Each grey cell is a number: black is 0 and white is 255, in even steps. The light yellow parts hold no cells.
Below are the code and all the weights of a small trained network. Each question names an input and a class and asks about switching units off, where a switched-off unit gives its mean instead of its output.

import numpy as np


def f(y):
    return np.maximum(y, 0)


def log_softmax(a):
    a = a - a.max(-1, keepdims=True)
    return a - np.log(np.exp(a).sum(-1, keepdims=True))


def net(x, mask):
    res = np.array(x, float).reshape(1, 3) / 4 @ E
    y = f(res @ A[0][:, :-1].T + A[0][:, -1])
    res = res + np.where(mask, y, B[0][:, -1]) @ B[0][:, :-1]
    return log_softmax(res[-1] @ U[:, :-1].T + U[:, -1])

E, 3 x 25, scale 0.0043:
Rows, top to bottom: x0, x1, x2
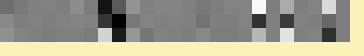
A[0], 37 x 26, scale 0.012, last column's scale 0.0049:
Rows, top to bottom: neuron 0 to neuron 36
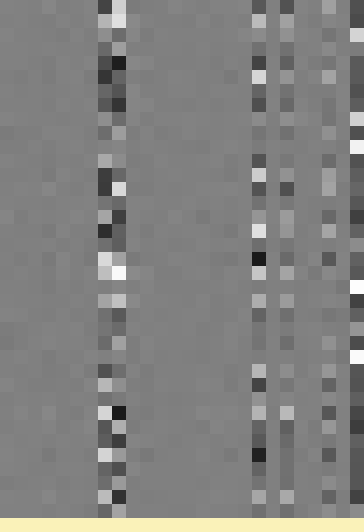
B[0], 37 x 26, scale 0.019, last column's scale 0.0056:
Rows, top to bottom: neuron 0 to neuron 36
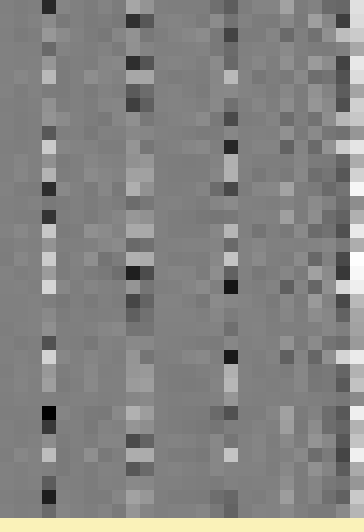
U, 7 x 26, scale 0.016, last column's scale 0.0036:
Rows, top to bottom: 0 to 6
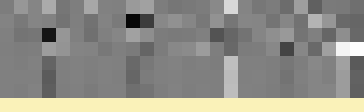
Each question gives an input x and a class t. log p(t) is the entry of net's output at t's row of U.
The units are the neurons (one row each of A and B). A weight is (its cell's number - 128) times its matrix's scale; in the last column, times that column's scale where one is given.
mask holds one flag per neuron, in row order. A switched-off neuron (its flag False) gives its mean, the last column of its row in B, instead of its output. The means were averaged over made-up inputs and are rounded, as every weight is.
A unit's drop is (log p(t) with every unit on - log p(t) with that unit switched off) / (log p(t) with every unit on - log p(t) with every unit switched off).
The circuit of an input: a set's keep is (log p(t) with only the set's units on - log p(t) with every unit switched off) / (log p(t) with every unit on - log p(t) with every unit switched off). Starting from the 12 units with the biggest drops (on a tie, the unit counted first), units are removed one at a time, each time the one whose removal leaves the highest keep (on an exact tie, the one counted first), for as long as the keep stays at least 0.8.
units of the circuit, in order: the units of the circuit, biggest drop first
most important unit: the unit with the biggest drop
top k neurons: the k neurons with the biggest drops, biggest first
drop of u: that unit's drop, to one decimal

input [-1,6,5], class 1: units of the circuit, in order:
neuron 4
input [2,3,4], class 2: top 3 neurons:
neuron 29; neuron 19; neuron 35
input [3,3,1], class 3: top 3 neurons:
neuron 18; neuron 32; neuron 19
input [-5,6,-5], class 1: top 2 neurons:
neuron 4; neuron 7
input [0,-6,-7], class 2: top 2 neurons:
neuron 13; neuron 0
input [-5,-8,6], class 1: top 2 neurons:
neuron 19; neuron 1
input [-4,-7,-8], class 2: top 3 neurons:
neuron 13; neuron 0; neuron 4
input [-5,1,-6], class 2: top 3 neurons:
neuron 13; neuron 0; neuron 16
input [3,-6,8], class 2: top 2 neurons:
neuron 29; neuron 35
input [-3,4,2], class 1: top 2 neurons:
neuron 4; neuron 16
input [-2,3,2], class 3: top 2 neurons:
neuron 19; neuron 1
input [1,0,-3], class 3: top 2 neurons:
neuron 29; neuron 35
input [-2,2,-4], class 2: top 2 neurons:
neuron 13; neuron 0
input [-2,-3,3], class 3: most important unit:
neuron 4
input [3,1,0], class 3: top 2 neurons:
neuron 18; neuron 32
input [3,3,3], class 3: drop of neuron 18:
0.4
